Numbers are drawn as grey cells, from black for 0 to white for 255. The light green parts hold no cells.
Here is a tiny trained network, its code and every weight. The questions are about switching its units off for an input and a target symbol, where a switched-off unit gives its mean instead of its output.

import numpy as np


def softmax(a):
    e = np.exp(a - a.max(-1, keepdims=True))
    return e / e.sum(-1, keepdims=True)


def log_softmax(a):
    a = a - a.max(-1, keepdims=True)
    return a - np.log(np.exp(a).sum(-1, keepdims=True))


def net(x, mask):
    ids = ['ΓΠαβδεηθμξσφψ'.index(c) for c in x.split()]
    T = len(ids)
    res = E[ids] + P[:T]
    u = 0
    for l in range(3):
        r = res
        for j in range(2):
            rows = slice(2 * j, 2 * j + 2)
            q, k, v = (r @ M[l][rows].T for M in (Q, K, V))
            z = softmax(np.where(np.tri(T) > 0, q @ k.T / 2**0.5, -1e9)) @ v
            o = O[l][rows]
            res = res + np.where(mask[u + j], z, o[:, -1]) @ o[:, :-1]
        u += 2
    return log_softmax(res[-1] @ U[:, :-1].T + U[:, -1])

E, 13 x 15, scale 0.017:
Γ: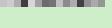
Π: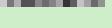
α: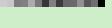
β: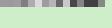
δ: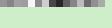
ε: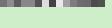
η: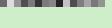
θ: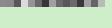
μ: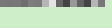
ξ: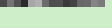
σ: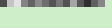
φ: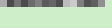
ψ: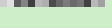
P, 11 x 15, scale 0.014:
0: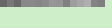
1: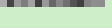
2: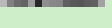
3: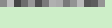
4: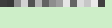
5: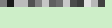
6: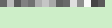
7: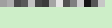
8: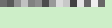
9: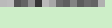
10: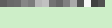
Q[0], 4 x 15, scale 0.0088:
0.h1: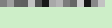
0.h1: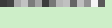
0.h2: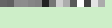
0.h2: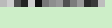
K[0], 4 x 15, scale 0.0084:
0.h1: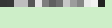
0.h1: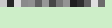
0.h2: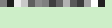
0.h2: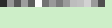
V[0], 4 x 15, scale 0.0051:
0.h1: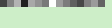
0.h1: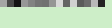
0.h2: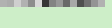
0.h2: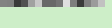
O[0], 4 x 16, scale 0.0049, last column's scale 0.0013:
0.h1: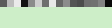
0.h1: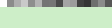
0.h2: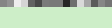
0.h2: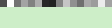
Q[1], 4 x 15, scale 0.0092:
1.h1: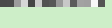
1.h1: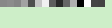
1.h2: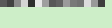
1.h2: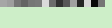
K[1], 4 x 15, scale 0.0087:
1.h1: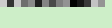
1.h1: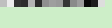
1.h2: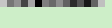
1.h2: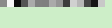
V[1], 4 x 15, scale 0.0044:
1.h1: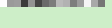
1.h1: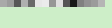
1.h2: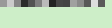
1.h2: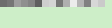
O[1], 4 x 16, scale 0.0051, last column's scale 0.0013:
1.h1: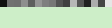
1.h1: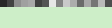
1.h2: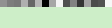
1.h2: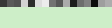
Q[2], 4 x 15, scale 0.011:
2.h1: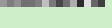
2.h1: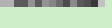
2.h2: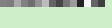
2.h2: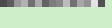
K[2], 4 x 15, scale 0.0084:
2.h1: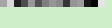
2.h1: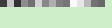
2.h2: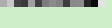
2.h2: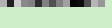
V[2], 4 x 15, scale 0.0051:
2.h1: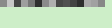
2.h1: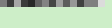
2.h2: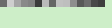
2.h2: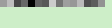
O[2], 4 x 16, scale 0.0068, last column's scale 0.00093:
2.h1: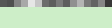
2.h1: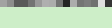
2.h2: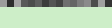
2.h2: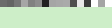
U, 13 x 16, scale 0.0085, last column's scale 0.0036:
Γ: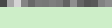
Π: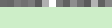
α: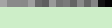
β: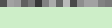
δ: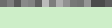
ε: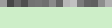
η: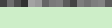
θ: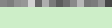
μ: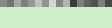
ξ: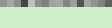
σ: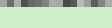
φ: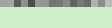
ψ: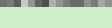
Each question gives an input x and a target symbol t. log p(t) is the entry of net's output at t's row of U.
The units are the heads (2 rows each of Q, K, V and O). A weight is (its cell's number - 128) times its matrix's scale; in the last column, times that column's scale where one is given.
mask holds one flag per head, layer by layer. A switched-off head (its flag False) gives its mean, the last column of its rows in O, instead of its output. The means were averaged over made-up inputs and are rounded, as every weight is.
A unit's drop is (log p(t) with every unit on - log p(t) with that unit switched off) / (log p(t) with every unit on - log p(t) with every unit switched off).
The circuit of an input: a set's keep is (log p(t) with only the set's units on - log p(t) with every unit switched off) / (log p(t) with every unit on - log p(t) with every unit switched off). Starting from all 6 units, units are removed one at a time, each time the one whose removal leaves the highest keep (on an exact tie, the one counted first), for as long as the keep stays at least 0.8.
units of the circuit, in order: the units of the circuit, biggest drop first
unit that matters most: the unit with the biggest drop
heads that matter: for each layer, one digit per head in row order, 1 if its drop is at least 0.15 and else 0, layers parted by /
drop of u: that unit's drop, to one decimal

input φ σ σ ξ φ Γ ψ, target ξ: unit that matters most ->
1.h2
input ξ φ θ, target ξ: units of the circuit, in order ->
(2.h2 1.h2 0.h1)
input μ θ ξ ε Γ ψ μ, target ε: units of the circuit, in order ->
(2.h2 0.h1)
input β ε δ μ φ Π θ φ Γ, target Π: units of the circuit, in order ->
(1.h1 0.h2)
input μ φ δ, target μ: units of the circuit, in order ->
(0.h1 1.h2)
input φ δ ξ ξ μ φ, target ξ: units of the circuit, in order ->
(1.h2 2.h2 0.h1)
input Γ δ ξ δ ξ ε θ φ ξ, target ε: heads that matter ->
10 / 00 / 01
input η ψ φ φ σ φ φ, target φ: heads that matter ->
00 / 10 / 01
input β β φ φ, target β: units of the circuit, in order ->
(2.h1 0.h1 1.h2)
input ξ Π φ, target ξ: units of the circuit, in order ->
(2.h2 1.h2 0.h1)
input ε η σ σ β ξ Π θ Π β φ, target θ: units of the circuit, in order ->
(1.h2 2.h1 0.h2)
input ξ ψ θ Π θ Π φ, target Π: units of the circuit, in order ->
(0.h2 2.h2 1.h1)
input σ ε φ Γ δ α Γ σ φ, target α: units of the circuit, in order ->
(2.h1 1.h2)
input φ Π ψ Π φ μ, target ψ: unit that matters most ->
1.h2
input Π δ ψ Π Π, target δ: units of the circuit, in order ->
(2.h2 0.h1)
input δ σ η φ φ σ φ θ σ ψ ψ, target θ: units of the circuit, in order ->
(1.h2 2.h1)
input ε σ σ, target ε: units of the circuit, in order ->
(0.h2 2.h2 0.h1)
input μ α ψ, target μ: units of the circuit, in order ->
(0.h1 1.h2 1.h1)
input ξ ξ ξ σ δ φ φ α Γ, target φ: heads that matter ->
10 / 10 / 10
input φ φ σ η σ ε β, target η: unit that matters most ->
0.h1
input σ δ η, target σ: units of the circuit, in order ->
(0.h2 1.h1 2.h2)
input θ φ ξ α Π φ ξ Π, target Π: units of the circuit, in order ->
(1.h1 2.h2 0.h2)
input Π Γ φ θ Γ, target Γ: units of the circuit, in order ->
(1.h1 0.h2 2.h2)
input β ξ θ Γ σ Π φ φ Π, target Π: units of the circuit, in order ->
(1.h1 0.h2)
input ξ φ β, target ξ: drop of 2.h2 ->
0.3
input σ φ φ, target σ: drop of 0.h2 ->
0.4
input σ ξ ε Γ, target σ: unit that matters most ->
0.h2
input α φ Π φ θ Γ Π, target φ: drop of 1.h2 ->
0.1
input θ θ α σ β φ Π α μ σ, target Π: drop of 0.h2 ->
0.5
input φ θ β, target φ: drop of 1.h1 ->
0.3
